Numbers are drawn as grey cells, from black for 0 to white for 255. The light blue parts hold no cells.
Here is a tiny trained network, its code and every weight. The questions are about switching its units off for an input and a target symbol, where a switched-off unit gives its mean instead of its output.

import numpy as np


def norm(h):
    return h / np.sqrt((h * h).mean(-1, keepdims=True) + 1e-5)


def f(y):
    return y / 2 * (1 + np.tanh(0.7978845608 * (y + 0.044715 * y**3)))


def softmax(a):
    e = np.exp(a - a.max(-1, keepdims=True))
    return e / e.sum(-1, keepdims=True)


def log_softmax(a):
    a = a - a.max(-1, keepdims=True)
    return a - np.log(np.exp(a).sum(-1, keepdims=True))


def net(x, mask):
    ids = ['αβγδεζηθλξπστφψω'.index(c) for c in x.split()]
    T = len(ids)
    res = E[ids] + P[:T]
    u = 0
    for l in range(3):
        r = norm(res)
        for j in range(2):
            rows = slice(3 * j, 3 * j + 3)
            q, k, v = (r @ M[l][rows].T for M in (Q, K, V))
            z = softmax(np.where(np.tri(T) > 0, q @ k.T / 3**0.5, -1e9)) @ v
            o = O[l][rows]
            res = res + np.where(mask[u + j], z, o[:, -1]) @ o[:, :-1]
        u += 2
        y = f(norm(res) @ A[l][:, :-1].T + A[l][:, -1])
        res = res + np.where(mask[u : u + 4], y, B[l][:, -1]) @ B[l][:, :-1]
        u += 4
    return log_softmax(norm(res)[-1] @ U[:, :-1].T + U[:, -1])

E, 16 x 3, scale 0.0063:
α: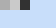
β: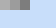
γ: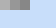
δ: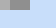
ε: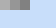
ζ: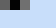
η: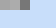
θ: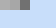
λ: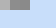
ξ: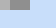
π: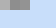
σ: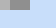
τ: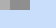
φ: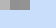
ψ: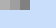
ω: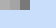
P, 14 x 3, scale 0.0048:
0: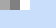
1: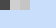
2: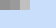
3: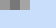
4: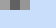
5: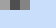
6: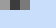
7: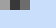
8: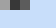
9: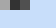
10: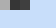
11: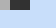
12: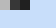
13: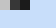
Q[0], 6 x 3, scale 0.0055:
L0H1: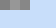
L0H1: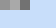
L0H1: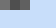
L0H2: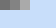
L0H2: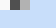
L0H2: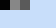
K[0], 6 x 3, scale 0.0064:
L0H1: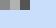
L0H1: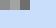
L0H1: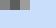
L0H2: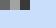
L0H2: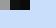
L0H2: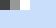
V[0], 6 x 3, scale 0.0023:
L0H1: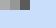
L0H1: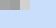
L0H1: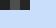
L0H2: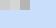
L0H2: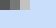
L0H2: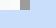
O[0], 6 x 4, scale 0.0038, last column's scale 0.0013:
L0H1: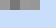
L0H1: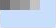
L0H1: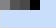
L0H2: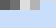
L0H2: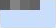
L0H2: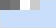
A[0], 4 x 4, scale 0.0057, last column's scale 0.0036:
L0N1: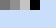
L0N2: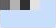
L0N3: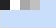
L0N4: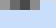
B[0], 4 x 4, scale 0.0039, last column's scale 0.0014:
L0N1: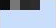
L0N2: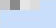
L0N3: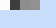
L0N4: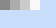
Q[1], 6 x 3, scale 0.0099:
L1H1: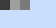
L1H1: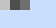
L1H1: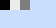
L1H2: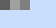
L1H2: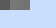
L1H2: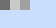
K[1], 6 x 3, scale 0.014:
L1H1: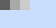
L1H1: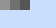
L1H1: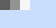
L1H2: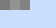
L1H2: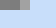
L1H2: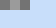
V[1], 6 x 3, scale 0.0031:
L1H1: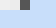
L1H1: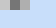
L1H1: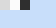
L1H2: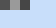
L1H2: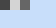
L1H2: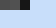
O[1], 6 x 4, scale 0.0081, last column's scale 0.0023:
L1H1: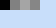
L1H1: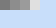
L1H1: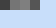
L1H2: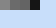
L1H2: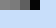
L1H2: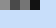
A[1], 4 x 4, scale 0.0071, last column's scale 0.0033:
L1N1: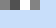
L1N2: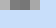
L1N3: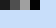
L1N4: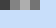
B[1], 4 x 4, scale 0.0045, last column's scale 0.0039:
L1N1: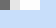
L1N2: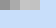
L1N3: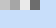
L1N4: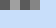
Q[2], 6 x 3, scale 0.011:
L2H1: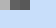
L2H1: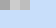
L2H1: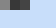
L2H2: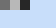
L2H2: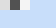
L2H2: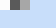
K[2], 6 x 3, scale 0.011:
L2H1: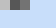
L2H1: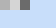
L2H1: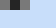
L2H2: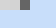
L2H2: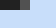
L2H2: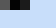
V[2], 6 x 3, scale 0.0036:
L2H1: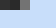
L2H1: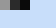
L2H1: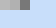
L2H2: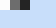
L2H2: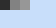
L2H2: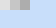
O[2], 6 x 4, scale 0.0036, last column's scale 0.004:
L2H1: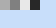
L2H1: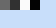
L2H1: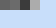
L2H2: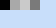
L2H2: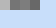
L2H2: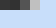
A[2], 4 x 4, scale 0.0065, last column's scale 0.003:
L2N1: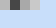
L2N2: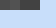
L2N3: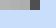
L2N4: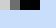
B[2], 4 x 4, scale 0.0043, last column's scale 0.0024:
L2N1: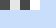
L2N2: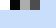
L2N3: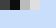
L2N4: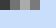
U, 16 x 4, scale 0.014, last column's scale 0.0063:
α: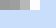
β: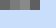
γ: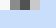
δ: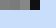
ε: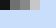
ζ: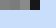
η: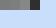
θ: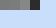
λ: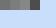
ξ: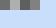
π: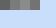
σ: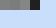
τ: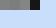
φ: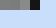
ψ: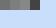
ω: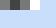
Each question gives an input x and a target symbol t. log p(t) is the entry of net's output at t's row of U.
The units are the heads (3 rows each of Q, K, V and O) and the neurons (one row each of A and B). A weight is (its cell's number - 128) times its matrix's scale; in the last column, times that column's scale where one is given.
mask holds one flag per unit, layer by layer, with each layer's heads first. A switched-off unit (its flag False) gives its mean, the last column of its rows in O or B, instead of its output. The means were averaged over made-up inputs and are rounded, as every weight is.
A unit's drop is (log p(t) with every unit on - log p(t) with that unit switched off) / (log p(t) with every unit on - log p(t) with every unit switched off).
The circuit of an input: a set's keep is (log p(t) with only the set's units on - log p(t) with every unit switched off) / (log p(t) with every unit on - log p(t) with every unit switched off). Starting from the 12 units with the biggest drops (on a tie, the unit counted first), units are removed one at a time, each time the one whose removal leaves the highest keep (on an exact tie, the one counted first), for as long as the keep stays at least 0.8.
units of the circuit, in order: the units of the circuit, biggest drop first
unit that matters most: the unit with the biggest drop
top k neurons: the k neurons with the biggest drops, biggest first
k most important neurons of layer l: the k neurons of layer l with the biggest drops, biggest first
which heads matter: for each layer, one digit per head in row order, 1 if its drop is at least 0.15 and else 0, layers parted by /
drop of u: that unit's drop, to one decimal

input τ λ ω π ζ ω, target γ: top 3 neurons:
(L1N1, L0N3, L2N1)
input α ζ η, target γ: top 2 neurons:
(L0N3, L0N4)
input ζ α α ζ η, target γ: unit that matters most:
L0N2
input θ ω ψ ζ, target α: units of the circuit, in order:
(L1N1, L1H1)
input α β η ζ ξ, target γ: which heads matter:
01 / 10 / 01
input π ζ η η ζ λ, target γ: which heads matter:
00 / 00 / 10
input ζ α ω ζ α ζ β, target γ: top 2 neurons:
(L0N2, L0N4)
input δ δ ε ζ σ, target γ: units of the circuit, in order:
(L1H1, L0N2)
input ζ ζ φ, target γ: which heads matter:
00 / 00 / 00
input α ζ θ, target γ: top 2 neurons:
(L0N4, L0N2)
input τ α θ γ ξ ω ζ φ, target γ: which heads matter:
00 / 10 / 01
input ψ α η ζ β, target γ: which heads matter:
01 / 00 / 11
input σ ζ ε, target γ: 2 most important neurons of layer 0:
(L0N4, L0N2)
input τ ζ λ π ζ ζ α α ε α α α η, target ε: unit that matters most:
L1H1
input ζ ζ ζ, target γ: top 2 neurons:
(L2N3, L2N1)
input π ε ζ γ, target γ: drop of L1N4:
0.0
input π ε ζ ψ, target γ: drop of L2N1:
0.1
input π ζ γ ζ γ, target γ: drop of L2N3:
-0.1
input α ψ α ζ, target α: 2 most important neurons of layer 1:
(L1N1, L1N3)
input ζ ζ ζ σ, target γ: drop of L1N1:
0.1
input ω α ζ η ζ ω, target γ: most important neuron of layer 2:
(L2N1)
